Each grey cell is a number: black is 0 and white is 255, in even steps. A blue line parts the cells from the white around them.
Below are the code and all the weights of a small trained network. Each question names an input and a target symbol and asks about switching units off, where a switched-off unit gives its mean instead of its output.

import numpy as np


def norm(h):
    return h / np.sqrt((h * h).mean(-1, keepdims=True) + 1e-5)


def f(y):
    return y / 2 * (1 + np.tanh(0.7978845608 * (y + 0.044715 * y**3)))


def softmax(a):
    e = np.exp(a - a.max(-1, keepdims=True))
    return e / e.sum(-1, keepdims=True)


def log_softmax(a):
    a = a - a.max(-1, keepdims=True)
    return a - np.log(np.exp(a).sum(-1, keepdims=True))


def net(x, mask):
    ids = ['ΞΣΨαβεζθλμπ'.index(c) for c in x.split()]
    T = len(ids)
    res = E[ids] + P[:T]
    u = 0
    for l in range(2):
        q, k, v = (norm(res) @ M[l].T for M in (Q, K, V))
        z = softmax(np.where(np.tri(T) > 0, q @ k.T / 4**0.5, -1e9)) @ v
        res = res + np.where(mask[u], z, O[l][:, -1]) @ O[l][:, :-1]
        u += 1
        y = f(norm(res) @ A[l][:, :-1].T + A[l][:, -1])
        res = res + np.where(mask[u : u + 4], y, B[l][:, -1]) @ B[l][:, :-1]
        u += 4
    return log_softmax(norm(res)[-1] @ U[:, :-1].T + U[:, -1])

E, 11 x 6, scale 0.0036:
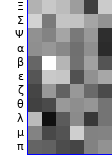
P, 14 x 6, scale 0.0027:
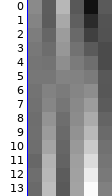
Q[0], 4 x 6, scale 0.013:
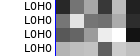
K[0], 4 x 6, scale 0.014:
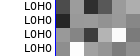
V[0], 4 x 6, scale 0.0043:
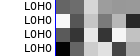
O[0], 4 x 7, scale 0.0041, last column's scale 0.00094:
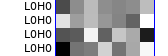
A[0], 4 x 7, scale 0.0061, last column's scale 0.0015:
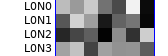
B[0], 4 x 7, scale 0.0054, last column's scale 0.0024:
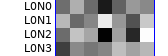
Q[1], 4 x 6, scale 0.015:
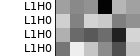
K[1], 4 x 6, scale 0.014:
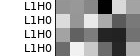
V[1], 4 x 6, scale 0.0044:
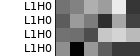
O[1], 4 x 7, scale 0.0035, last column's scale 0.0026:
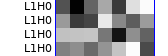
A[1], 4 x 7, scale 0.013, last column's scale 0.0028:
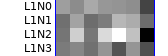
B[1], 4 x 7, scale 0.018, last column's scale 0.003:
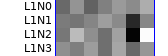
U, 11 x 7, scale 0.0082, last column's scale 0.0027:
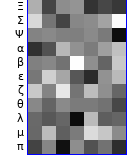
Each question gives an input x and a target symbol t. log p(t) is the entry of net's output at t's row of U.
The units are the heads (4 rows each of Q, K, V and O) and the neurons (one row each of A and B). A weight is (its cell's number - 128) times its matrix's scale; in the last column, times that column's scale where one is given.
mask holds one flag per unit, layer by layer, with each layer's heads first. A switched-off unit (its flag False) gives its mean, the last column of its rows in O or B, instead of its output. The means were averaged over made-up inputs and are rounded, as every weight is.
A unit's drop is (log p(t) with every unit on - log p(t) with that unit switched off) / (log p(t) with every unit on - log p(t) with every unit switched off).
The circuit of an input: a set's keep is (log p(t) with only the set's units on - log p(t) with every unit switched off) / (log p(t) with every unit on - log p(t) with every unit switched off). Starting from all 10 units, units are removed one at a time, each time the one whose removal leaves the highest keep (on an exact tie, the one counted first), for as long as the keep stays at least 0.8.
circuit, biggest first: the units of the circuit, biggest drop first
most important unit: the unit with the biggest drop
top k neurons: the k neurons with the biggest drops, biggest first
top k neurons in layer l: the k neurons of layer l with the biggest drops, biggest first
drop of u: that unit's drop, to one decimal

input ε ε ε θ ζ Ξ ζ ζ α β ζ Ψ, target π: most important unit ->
L0H0
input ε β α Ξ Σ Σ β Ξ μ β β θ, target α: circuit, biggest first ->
L1H0; L1N2
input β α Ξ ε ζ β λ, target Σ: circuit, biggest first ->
L0H0; L1N2; L1H0
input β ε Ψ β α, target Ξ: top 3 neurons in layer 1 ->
L1N2; L1N0; L1N3
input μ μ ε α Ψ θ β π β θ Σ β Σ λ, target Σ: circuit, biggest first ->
L0H0; L1N2
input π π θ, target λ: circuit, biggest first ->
L0N2; L0H0; L1H0; L1N2
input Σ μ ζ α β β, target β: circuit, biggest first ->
L1H0; L0N1; L1N2
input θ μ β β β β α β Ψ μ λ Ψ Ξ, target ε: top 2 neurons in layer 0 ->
L0N0; L0N2
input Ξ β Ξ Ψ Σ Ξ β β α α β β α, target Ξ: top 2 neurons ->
L1N2; L1N0
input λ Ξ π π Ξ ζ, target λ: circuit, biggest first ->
L0H0; L0N2; L1N2
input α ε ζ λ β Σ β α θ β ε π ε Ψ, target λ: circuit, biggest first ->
L0H0; L0N2; L1N2
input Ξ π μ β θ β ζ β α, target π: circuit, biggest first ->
L1N2; L1N3
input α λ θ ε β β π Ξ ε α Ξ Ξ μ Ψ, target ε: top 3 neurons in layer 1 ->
L1N2; L1N1; L1N3
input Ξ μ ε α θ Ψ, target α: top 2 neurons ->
L1N2; L0N1
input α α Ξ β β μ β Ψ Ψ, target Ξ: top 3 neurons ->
L0N1; L1N2; L1N0
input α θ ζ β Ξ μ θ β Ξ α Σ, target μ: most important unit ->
L1N0
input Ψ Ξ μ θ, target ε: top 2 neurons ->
L0N2; L1N2
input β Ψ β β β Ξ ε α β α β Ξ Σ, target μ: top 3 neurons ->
L1N0; L0N1; L0N0
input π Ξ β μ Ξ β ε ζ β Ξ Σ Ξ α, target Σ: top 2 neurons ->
L1N2; L1N1
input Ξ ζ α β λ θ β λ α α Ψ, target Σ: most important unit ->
L0H0
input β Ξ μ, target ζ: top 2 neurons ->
L1N3; L1N2
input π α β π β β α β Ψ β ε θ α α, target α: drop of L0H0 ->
0.4
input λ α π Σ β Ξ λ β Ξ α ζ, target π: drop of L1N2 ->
0.5
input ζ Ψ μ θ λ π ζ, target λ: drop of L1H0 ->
0.2
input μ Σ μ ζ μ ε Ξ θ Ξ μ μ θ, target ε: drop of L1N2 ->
0.2
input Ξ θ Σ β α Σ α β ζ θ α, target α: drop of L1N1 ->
0.0
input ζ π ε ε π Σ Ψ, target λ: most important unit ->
L0N2
